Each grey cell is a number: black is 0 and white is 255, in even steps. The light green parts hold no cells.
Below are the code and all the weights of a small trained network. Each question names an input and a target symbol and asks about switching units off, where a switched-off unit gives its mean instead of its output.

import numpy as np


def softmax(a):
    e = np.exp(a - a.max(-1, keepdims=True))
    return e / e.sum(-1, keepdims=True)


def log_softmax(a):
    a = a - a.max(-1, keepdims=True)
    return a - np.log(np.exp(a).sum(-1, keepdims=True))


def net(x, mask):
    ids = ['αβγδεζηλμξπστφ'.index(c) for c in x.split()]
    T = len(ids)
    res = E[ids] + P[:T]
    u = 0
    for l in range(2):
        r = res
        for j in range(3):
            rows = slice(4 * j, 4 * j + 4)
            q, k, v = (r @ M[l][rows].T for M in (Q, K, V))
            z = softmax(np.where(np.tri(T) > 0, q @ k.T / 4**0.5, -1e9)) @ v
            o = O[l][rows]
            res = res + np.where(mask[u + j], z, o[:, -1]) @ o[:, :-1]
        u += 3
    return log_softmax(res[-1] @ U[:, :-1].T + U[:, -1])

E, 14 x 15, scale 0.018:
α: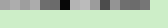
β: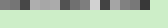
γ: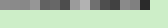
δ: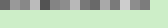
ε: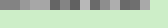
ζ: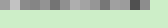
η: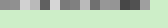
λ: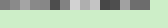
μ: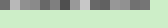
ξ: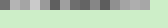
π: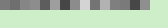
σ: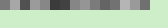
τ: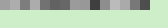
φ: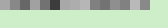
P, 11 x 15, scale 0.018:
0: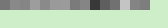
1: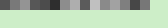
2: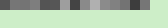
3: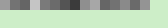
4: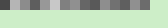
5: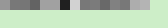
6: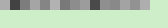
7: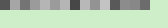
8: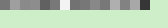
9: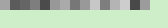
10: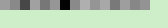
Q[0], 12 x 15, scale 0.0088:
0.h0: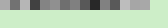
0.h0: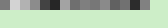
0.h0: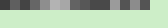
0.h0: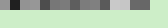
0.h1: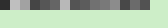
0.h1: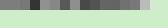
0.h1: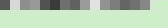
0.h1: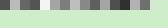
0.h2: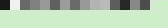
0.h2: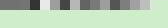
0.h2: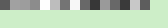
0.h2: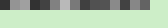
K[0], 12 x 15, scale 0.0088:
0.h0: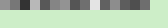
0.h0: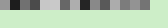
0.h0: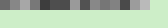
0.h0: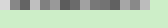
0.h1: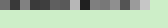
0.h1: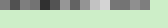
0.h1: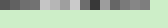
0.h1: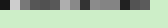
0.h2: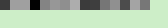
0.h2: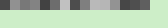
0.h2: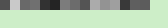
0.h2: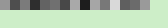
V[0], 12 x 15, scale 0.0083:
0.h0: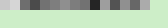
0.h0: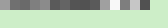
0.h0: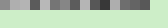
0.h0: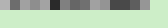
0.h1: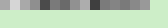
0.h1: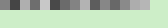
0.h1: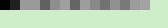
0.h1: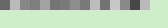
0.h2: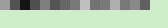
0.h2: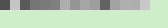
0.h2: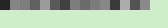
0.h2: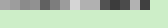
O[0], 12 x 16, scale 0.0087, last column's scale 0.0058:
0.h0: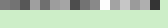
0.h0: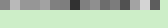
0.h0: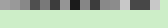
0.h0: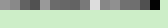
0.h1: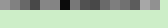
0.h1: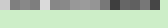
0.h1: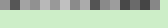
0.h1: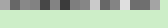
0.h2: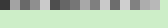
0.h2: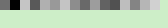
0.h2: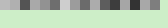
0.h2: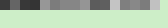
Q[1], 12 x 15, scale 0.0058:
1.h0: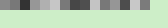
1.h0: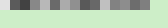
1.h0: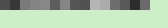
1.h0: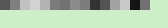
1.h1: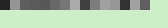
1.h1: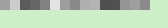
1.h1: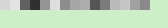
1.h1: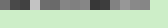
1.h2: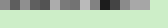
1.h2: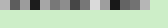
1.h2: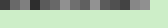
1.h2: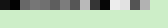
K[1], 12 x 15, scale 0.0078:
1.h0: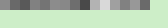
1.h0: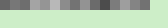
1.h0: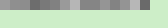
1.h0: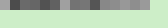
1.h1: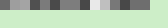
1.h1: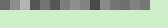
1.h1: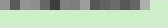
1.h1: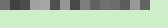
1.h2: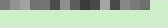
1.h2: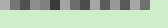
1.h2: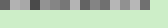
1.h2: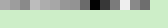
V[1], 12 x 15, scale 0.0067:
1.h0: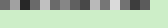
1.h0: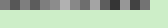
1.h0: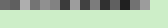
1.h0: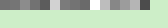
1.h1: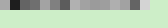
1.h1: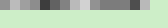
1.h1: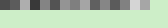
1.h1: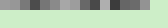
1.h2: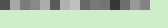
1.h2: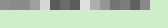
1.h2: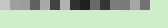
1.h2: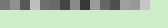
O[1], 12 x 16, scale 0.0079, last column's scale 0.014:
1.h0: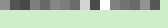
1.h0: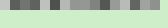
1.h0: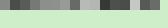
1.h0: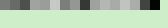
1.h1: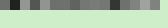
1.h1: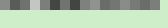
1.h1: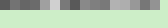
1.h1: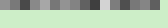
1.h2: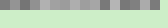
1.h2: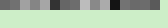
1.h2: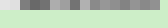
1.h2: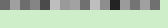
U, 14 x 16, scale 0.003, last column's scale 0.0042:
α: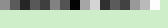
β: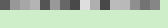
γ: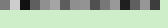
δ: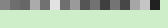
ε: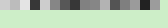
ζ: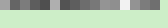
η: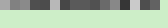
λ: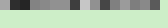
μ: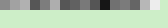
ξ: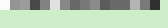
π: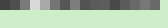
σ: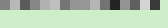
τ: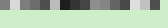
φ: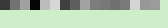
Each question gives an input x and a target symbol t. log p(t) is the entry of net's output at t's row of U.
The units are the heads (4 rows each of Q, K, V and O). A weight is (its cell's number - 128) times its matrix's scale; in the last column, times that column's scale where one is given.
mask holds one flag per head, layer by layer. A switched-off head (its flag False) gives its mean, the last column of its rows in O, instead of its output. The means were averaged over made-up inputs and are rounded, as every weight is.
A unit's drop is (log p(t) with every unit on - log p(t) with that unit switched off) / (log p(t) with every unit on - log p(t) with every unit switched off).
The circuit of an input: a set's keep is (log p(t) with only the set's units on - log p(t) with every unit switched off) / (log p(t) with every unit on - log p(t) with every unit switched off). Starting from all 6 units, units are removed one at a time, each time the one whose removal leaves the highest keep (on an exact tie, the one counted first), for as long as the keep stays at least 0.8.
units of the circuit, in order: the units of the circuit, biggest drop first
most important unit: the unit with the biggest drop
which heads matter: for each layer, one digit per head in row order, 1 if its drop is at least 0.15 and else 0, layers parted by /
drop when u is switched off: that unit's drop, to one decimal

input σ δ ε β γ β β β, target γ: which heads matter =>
011 / 100
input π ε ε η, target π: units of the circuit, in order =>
[0.h0; 1.h2]
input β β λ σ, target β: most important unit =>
0.h1
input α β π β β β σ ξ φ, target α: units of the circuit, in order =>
[0.h1; 1.h0]
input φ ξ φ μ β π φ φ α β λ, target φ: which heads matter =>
001 / 010
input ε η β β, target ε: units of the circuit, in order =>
[0.h0; 1.h2; 0.h1]
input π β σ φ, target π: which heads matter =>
100 / 011
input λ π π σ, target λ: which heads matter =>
101 / 100
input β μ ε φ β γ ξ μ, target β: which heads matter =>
010 / 010
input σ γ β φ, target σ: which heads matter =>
001 / 001
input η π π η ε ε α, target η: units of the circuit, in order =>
[0.h2; 1.h2; 0.h0]
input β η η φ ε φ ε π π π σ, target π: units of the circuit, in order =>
[1.h2; 0.h2]
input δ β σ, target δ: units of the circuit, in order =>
[0.h0; 1.h2; 0.h2]
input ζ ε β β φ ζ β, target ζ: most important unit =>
0.h0
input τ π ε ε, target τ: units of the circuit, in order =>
[0.h0; 0.h1; 1.h0; 1.h2]
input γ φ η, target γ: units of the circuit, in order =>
[0.h1; 0.h2; 1.h1]
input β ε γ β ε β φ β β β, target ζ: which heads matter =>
100 / 100
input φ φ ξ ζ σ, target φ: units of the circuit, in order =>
[0.h2; 1.h1]
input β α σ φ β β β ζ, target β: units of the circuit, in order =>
[0.h1; 1.h1]
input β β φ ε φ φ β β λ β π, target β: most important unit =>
0.h1
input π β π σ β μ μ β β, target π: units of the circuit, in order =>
[1.h2; 0.h0]
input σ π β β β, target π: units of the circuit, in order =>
[0.h2; 1.h1; 1.h2]
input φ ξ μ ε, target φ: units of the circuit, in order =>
[0.h2; 1.h1]
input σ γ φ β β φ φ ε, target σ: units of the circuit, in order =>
[1.h2; 0.h2]
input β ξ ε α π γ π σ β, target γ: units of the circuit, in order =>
[0.h2; 0.h1]
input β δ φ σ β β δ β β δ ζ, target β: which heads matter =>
110 / 010
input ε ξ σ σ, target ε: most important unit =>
0.h0
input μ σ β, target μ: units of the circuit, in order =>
[0.h0; 1.h0; 0.h1]
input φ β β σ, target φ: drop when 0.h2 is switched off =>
0.8
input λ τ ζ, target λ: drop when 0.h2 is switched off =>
0.4
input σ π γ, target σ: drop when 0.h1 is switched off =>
0.1
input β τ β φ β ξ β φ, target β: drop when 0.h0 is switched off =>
0.2
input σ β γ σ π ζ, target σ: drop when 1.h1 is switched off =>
0.0
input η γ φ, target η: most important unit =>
0.h2
